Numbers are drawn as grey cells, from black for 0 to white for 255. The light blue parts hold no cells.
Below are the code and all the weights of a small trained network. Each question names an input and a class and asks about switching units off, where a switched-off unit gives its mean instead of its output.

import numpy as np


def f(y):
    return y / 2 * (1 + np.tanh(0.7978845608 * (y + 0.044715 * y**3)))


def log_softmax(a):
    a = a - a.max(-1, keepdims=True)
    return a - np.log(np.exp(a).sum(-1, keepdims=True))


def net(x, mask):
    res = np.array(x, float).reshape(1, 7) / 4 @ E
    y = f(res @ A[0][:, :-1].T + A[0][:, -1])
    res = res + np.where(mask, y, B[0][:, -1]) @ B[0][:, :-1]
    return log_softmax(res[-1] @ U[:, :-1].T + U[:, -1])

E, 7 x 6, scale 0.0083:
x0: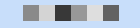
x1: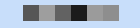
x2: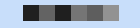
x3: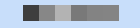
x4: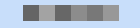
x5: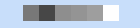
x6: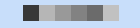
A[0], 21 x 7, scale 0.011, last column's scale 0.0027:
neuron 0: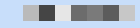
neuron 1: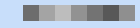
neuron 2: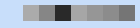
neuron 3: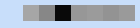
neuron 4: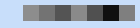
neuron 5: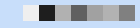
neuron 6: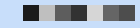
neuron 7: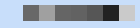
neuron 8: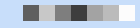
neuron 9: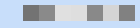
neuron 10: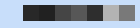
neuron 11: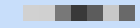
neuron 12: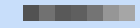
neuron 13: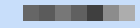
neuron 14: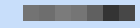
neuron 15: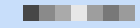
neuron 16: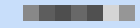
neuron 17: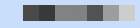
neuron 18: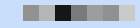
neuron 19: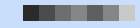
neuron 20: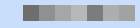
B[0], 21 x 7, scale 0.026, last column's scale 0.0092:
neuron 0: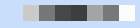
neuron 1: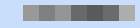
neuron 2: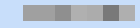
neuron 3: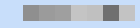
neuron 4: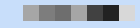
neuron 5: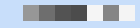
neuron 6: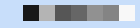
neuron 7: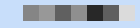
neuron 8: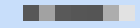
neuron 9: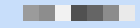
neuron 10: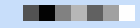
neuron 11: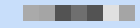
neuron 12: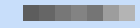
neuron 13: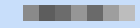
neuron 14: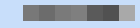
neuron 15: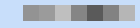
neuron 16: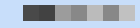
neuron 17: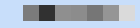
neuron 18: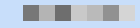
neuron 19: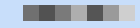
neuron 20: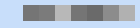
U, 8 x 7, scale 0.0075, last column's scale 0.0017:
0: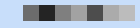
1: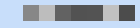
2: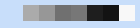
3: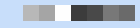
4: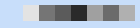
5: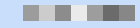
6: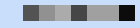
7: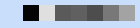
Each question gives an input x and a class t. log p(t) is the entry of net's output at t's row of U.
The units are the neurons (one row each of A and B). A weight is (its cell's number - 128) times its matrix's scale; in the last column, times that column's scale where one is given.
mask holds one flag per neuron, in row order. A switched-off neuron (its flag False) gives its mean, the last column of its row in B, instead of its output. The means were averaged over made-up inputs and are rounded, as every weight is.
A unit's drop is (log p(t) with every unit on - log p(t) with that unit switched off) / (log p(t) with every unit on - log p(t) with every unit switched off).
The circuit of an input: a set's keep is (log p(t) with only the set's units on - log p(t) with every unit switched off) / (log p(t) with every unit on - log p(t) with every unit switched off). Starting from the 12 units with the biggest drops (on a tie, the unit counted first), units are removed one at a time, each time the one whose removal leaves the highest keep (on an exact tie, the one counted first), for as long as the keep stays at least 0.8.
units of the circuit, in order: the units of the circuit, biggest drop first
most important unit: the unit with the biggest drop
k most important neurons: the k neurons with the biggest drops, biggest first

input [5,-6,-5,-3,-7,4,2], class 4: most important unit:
neuron 5
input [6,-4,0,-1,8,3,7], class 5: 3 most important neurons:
(neuron 18; neuron 3; neuron 2)
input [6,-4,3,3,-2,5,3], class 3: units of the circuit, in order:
(neuron 9; neuron 15)
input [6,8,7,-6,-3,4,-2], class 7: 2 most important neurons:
(neuron 6; neuron 8)
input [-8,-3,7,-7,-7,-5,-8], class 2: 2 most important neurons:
(neuron 4; neuron 7)
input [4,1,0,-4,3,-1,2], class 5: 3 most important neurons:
(neuron 3; neuron 18; neuron 2)
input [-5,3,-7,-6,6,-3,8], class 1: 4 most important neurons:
(neuron 11; neuron 8; neuron 15; neuron 4)
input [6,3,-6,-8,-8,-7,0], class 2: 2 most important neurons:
(neuron 4; neuron 7)
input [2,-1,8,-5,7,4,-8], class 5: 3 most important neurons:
(neuron 3; neuron 18; neuron 2)
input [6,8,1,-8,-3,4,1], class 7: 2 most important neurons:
(neuron 6; neuron 8)
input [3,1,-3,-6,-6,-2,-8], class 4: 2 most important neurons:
(neuron 5; neuron 0)
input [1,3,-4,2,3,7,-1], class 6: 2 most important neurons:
(neuron 5; neuron 4)
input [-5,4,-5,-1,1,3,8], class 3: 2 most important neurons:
(neuron 9; neuron 6)
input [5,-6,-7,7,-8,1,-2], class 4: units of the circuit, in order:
(neuron 0)
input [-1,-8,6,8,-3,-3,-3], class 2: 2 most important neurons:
(neuron 4; neuron 16)
